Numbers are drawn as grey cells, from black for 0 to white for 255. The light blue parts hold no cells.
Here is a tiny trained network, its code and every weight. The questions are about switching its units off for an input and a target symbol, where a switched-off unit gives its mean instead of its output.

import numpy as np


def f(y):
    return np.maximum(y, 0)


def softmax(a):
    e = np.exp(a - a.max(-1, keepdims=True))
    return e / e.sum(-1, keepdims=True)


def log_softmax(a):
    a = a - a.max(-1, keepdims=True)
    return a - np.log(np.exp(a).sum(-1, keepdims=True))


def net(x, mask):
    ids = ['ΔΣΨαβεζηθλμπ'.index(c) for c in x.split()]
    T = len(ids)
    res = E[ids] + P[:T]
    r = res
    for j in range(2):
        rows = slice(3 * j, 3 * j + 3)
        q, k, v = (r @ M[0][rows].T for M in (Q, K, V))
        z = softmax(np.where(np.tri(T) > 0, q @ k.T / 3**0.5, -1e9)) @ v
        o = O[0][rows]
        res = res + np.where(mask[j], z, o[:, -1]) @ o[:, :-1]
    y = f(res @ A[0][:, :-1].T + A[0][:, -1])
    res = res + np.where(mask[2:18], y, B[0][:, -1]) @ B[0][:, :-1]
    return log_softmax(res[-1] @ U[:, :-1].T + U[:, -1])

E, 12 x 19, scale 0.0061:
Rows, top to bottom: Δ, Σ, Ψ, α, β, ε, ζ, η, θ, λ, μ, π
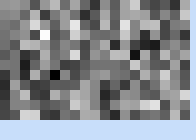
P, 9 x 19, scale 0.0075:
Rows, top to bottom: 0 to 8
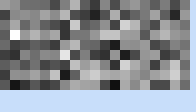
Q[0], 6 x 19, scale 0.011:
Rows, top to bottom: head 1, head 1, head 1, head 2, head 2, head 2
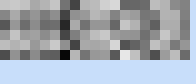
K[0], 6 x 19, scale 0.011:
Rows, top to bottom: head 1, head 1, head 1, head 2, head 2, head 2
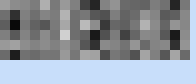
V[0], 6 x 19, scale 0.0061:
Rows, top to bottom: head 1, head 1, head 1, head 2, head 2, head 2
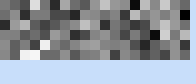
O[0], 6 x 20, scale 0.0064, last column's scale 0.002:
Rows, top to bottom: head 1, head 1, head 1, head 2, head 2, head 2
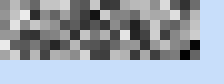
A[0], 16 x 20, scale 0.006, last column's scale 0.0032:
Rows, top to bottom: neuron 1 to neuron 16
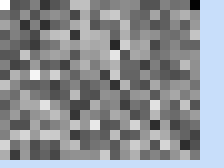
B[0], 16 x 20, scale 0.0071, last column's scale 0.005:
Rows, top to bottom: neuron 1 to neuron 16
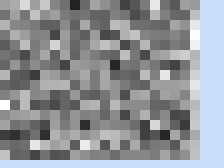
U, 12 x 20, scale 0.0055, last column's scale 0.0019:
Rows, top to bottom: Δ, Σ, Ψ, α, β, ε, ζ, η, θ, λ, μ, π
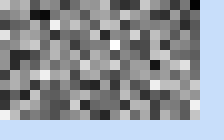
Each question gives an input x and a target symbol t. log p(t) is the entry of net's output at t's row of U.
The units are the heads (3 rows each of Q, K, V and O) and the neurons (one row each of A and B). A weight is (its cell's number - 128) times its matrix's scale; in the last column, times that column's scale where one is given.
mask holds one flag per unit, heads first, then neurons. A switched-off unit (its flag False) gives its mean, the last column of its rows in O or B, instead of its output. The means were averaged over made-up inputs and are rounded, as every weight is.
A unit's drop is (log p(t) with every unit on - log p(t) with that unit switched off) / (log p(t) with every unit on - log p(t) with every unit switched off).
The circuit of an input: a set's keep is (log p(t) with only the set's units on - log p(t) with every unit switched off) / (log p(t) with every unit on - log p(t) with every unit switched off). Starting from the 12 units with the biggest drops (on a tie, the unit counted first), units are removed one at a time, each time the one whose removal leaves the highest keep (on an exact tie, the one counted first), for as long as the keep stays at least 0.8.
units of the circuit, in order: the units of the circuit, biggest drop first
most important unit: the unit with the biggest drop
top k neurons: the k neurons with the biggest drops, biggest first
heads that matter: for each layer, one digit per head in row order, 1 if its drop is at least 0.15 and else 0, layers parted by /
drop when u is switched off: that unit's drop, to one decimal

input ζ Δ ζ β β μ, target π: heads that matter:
01
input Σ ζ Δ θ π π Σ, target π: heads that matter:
11
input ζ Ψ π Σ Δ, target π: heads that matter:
11
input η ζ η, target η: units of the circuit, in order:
[head 1; neuron 15]
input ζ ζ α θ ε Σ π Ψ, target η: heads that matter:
11
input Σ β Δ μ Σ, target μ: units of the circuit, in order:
[head 2; neuron 10]
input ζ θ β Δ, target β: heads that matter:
11
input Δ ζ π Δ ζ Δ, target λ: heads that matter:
10
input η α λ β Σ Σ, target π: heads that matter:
01
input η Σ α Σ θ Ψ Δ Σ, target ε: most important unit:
head 1
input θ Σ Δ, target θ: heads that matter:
11
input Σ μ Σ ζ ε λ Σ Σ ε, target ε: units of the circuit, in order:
[head 2; neuron 13; head 1]
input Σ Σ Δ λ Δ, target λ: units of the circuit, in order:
[head 1; neuron 7]
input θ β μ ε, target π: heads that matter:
01
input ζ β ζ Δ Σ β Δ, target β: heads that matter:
01
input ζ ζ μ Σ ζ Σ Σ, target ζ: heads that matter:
10
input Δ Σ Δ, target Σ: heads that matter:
11
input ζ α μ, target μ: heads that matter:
01
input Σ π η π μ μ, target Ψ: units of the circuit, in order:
[head 2; neuron 14; head 1; neuron 8]
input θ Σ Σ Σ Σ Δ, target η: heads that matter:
11
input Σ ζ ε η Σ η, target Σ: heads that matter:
10
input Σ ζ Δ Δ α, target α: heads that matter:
01
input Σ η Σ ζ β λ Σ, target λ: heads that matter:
10
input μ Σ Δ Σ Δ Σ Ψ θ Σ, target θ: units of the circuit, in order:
[head 1; head 2]
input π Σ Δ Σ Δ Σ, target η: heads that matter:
11
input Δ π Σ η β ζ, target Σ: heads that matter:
10
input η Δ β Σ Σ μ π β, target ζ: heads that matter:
01
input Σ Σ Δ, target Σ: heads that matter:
11
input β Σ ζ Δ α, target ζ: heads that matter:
10
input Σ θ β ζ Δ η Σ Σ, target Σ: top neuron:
[neuron 14]
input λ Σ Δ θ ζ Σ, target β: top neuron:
[neuron 14]
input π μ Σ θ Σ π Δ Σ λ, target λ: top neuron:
[neuron 7]
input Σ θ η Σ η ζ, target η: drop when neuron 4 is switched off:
0.2
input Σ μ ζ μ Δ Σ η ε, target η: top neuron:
[neuron 4]
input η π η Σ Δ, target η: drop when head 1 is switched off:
1.0
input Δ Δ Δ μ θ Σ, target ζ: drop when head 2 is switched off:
1.1
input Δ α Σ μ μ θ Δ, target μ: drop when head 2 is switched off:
0.9
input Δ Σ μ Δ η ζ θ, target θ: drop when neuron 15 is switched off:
0.0
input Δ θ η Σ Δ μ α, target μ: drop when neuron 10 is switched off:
0.1
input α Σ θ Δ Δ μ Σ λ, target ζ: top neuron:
[neuron 11]
